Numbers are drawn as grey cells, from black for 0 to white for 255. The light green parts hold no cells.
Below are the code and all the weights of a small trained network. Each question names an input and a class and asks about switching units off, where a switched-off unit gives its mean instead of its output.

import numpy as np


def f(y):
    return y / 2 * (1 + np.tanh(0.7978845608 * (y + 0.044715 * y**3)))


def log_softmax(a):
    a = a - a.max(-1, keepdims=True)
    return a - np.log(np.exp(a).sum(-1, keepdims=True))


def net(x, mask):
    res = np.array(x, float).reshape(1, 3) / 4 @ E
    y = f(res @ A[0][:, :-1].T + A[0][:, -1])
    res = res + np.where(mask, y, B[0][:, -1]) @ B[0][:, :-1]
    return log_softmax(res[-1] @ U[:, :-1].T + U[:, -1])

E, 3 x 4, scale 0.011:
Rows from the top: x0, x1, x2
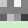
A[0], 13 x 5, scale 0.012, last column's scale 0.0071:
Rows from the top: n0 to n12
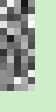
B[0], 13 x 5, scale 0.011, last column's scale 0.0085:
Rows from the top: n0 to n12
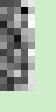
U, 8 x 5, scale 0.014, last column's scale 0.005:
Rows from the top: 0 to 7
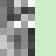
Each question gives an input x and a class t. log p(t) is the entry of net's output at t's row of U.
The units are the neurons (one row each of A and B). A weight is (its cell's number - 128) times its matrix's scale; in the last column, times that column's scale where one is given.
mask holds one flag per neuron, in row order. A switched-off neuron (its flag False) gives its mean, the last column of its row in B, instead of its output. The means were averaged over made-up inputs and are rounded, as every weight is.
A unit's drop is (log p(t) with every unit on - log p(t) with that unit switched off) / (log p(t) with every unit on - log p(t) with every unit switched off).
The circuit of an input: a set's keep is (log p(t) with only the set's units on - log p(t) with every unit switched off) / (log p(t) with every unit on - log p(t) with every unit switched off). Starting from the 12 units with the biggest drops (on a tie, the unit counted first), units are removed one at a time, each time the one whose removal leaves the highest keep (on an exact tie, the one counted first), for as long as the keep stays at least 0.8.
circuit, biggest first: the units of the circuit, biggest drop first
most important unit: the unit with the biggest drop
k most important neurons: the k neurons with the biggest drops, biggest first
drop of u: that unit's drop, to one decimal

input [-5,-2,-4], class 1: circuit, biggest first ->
n0
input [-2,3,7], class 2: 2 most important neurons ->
n0; n4
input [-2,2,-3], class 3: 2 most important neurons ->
n11; n0
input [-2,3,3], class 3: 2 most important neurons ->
n11; n5
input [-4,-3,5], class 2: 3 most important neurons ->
n0; n3; n4
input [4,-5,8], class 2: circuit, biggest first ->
n0; n4
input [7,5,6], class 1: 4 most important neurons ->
n1; n11; n3; n2
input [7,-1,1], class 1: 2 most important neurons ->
n1; n11
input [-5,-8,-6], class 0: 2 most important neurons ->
n2; n10
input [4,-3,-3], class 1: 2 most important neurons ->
n0; n11
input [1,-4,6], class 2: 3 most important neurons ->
n0; n4; n2
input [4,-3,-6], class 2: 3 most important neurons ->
n5; n10; n7
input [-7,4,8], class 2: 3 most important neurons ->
n0; n4; n3
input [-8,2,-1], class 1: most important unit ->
n9
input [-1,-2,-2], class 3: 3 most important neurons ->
n11; n0; n4
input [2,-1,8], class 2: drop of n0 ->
0.4
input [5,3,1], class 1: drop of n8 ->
-0.1
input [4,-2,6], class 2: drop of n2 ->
0.1
